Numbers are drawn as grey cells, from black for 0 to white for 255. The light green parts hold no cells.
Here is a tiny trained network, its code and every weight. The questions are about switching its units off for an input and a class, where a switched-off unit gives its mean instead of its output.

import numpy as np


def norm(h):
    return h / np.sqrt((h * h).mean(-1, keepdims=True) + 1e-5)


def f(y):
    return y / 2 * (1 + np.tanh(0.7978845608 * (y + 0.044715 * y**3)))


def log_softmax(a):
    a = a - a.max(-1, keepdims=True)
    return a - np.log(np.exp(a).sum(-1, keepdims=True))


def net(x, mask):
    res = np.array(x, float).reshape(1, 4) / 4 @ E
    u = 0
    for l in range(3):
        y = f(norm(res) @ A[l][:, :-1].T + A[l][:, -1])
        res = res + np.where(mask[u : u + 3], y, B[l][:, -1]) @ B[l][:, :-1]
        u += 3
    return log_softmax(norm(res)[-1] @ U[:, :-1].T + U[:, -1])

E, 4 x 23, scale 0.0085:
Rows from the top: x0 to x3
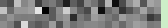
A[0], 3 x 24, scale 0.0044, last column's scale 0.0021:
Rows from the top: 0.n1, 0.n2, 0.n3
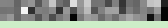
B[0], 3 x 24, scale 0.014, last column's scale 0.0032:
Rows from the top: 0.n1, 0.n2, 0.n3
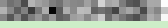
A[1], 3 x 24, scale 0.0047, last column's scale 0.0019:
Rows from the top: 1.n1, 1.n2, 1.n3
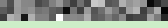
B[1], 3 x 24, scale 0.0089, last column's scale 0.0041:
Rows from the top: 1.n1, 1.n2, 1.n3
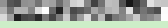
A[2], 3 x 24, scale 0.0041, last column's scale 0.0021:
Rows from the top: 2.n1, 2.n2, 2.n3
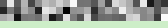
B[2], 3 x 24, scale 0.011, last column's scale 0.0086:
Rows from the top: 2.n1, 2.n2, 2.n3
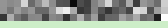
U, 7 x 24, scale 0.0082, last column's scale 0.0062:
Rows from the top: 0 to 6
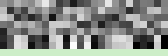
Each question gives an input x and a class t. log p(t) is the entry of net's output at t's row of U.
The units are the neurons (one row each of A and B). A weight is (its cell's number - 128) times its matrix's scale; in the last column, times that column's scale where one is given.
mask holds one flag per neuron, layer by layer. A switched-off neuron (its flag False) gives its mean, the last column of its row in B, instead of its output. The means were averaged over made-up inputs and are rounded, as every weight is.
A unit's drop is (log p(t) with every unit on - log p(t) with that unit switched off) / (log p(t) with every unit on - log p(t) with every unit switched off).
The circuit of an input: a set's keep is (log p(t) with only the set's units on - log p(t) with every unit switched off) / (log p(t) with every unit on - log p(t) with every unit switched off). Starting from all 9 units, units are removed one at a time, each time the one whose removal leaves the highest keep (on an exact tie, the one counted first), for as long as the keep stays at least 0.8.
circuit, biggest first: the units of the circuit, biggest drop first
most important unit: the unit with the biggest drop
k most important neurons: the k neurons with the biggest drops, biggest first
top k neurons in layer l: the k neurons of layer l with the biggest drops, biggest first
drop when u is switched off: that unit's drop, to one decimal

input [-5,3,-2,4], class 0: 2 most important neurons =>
[2.n1; 1.n3]
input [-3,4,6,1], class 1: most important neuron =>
[2.n3]
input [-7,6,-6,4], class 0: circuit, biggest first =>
[2.n1; 2.n2]
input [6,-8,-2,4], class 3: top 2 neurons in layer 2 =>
[2.n2; 2.n1]
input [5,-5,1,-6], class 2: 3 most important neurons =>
[1.n3; 2.n1; 1.n2]
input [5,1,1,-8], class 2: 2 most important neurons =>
[1.n3; 2.n1]
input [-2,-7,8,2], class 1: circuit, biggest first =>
[0.n3; 2.n3]
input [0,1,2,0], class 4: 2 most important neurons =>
[0.n3; 1.n3]
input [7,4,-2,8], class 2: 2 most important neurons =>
[0.n2; 2.n1]
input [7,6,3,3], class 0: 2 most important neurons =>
[1.n2; 2.n2]
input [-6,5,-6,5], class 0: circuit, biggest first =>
[2.n1; 2.n2]
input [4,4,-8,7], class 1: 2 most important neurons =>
[0.n1; 1.n3]
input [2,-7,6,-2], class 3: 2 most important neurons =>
[2.n2; 0.n1]
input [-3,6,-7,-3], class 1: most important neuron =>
[2.n2]
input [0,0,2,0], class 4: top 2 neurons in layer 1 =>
[1.n3; 1.n1]
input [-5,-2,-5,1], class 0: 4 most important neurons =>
[2.n1; 0.n3; 1.n1; 2.n2]
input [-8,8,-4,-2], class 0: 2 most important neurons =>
[2.n1; 2.n2]
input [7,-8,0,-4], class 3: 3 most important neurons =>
[2.n2; 2.n1; 0.n2]
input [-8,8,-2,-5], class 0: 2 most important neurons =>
[2.n1; 2.n2]
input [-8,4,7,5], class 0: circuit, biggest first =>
[2.n1]
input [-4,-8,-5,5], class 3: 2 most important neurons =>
[2.n2; 1.n3]
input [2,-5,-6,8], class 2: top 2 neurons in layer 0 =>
[0.n2; 0.n3]
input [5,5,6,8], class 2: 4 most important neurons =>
[0.n2; 2.n1; 2.n2; 0.n1]
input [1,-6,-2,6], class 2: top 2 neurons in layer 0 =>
[0.n2; 0.n1]
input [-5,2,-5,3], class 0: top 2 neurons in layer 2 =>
[2.n1; 2.n2]
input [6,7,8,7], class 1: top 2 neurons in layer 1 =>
[1.n1; 1.n3]
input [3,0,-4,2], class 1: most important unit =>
0.n1
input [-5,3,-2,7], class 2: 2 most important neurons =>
[0.n2; 1.n2]
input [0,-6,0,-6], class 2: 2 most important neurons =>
[1.n3; 2.n3]
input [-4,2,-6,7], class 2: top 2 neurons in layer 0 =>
[0.n2; 0.n3]
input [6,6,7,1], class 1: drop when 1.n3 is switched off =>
-0.1
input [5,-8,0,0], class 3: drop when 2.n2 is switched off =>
1.1
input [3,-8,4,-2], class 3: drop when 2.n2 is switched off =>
0.9
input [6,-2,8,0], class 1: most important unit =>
1.n1
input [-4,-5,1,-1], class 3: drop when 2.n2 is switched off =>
1.0
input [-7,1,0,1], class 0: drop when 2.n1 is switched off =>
0.1
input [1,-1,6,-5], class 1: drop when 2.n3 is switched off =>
0.1
